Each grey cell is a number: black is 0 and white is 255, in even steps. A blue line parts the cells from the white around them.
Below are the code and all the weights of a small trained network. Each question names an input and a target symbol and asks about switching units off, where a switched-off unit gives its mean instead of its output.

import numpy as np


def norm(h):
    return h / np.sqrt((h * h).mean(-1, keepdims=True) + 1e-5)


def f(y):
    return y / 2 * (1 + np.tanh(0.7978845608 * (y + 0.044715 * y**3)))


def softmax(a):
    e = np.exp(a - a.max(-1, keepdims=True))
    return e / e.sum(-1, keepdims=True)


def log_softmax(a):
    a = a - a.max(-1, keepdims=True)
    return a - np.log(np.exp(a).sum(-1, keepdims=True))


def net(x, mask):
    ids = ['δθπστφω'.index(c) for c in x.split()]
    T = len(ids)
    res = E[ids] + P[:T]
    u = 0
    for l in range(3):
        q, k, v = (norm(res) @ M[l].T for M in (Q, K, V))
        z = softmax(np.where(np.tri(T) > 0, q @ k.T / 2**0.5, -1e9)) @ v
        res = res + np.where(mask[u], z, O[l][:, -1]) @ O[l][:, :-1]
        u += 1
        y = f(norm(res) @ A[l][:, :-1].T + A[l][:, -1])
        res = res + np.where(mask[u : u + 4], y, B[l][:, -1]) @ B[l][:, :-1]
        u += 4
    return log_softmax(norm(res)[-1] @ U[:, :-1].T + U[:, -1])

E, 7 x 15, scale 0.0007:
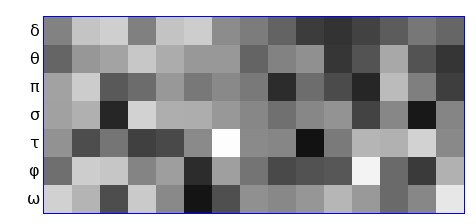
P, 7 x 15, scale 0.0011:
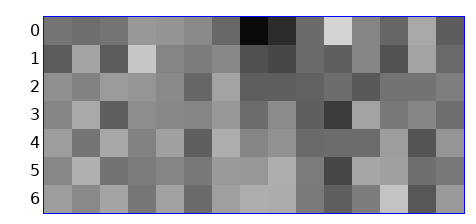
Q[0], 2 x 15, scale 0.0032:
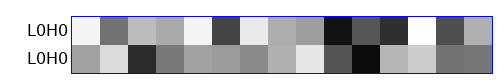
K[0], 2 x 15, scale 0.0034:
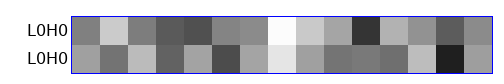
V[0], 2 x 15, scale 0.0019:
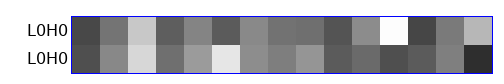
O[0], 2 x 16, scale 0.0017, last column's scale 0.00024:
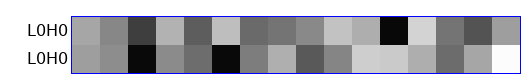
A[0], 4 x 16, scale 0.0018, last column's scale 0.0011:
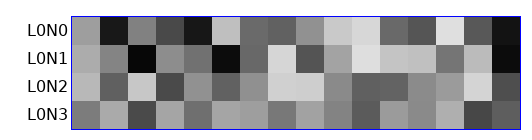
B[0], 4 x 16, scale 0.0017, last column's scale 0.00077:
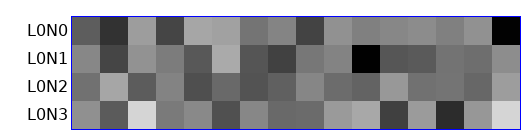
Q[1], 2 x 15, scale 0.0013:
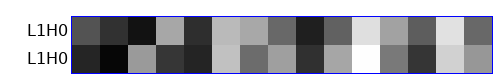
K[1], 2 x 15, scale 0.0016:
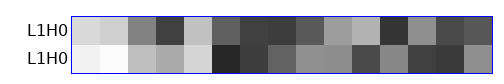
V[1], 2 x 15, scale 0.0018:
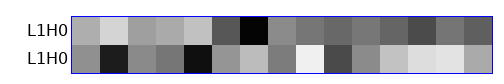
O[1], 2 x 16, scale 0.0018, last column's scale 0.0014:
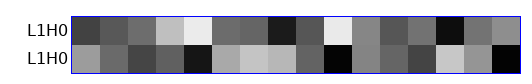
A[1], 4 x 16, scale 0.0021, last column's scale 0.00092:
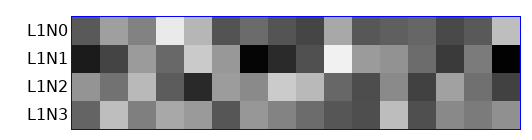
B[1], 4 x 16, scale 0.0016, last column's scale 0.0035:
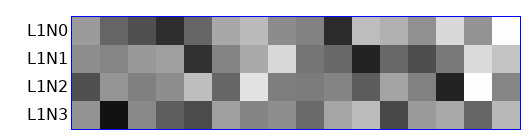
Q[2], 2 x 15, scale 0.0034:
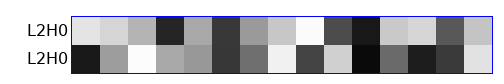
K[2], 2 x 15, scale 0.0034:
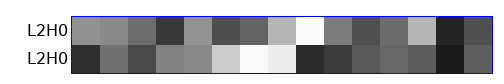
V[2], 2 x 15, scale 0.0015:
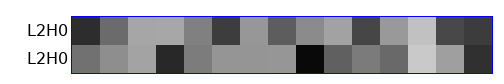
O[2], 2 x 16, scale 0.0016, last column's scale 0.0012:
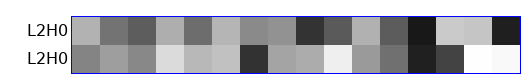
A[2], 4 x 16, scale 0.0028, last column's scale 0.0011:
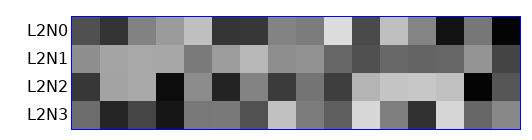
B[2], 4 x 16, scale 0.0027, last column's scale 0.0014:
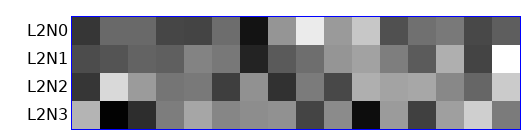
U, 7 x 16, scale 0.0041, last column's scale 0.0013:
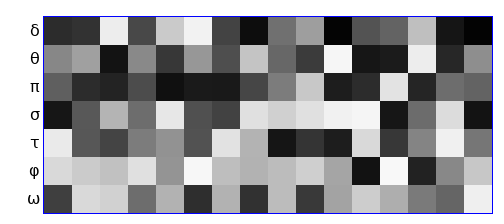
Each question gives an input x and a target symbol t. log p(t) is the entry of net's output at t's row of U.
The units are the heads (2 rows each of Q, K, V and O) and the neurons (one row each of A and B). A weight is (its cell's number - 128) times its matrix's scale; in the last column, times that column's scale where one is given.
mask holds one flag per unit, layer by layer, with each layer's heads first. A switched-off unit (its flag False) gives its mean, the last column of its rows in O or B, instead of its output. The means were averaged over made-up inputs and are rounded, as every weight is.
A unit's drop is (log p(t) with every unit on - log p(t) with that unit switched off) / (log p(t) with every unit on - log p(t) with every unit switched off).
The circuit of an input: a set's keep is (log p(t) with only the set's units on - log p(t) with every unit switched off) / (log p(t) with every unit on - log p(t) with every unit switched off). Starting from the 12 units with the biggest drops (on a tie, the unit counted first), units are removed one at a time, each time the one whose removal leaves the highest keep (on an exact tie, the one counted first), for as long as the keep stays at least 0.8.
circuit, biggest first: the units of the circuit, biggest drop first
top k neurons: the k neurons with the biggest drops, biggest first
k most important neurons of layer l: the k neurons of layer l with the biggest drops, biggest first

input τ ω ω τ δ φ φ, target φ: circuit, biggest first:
(L0H0)
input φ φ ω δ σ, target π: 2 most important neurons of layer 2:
(L2N0, L2N2)
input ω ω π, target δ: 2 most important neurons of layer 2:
(L2N1, L2N2)
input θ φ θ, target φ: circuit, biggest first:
(L0H0, L2N2)
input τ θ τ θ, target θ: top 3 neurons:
(L2N1, L1N0, L2N3)
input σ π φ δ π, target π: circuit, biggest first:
(L2N0, L1H0, L1N1, L2H0)
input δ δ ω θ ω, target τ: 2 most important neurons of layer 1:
(L1N1, L1N0)
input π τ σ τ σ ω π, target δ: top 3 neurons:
(L1N0, L2N1, L2N2)
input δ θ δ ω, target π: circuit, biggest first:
(L0N1, L2N0)
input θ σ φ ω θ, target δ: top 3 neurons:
(L1N1, L2N1, L2N2)
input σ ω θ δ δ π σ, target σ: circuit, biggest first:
(L0H0, L2N0)
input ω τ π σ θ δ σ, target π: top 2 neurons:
(L2N0, L0N1)
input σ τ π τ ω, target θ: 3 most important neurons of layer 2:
(L2N1, L2N2, L2N3)
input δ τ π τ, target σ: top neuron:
(L1N0)
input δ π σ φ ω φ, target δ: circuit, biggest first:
(L0H0, L2N1)
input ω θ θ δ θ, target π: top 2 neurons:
(L0N1, L2N0)
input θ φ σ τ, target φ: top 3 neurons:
(L1N0, L1N1, L0N3)
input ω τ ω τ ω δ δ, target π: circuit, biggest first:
(L0H0, L0N1, L2N1)
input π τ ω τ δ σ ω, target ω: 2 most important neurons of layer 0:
(L0N2, L0N1)
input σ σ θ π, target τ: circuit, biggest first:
(L2H0, L0H0, L1N1, L1H0)
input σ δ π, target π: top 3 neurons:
(L2N0, L0N1, L1N1)
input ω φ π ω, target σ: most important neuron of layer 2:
(L2N2)
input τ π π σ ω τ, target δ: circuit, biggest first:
(L0H0, L2N1)
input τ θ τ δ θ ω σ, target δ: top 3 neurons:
(L2N1, L1N0, L2N2)
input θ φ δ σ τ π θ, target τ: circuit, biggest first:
(L2H0, L0H0, L1H0)
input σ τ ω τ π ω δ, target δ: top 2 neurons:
(L2N1, L1N0)
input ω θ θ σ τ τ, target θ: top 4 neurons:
(L2N1, L1N0, L2N3, L2N2)
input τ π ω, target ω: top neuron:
(L2N2)
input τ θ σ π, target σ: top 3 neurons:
(L1N0, L2N0, L1N3)
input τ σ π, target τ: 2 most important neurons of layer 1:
(L1N3, L1N2)
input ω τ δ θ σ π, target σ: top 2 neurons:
(L1N0, L1N3)
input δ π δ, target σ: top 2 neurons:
(L2N0, L1N0)
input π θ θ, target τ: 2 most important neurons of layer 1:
(L1N1, L1N0)
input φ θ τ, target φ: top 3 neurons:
(L1N0, L1N1, L2N3)
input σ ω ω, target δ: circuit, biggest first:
(L0H0)
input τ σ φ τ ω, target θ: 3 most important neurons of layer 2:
(L2N1, L2N2, L2N3)
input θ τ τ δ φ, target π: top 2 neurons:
(L1N0, L2N1)
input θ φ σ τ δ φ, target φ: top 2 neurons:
(L1N1, L2N3)
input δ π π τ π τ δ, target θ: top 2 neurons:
(L2N1, L1N0)
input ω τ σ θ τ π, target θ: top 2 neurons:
(L2N1, L1N0)
